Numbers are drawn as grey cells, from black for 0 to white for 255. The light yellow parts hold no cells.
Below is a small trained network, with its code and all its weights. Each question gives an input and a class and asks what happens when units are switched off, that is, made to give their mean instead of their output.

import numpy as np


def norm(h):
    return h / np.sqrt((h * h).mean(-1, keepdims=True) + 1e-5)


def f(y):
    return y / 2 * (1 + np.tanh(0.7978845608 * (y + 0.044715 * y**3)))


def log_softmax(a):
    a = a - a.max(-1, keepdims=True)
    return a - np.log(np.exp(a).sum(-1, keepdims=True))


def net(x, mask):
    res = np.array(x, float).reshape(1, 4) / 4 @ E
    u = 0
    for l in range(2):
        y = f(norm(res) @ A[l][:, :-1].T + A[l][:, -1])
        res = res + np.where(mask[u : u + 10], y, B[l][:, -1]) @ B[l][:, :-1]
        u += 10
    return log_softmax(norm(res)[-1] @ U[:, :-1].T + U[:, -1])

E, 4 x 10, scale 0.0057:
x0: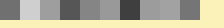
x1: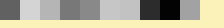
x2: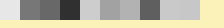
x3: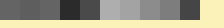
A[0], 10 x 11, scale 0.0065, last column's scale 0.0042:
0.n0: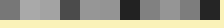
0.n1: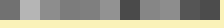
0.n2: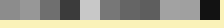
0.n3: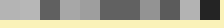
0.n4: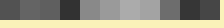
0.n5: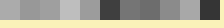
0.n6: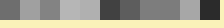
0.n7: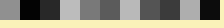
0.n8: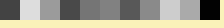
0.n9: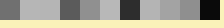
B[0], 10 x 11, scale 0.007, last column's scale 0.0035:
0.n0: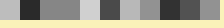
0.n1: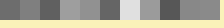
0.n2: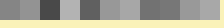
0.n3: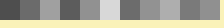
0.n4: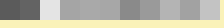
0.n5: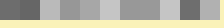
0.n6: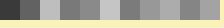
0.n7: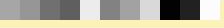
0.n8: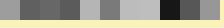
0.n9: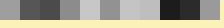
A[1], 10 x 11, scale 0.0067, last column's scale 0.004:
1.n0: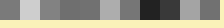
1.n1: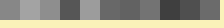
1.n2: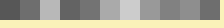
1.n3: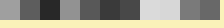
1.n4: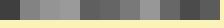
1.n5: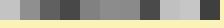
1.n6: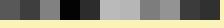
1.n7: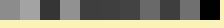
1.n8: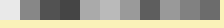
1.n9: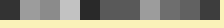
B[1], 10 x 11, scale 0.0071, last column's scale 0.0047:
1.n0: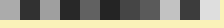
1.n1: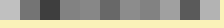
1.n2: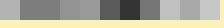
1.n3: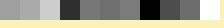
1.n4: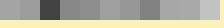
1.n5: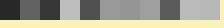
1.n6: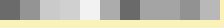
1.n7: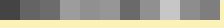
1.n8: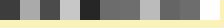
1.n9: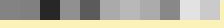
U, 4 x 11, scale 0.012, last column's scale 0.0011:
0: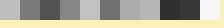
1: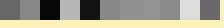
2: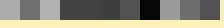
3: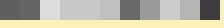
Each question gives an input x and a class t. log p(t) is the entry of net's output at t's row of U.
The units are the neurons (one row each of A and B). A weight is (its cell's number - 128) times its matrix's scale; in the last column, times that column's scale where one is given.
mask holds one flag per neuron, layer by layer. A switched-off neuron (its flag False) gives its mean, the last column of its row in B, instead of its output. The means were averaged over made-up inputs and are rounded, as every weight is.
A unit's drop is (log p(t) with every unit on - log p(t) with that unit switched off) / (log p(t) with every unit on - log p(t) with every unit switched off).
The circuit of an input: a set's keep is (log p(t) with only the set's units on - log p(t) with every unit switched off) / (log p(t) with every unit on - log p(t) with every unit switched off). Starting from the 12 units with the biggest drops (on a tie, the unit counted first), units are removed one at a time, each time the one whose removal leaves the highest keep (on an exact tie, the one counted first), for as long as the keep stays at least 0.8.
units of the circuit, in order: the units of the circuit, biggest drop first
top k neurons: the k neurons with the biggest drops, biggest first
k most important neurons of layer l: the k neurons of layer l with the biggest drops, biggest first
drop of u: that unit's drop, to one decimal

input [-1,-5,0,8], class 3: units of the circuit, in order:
[1.n6]
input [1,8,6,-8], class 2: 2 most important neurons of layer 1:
[1.n0, 1.n6]
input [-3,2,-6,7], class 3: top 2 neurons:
[1.n6, 0.n4]
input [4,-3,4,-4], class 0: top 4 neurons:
[0.n9, 0.n0, 0.n8, 1.n9]
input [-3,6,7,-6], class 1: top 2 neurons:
[1.n5, 1.n8]
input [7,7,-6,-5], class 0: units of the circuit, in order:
[0.n9, 1.n1]
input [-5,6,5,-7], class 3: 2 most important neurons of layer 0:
[0.n5, 0.n3]
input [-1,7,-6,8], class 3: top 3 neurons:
[1.n6, 0.n4, 1.n3]
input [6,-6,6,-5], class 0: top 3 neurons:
[0.n9, 0.n0, 0.n8]
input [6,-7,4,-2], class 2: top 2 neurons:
[1.n3, 0.n7]
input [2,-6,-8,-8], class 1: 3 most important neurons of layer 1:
[1.n9, 1.n6, 1.n4]
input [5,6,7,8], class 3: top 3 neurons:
[1.n6, 0.n4, 1.n9]
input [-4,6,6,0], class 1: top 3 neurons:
[1.n8, 1.n5, 1.n3]
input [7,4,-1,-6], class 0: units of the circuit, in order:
[0.n9]
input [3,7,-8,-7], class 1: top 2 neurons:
[1.n9, 1.n3]
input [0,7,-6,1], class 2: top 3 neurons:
[1.n0, 1.n8, 1.n5]
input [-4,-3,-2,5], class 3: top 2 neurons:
[0.n4, 1.n6]
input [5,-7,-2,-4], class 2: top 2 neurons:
[1.n3, 0.n7]
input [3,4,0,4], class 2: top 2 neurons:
[1.n0, 0.n5]
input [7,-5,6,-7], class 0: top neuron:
[0.n9]
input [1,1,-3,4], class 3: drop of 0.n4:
0.2
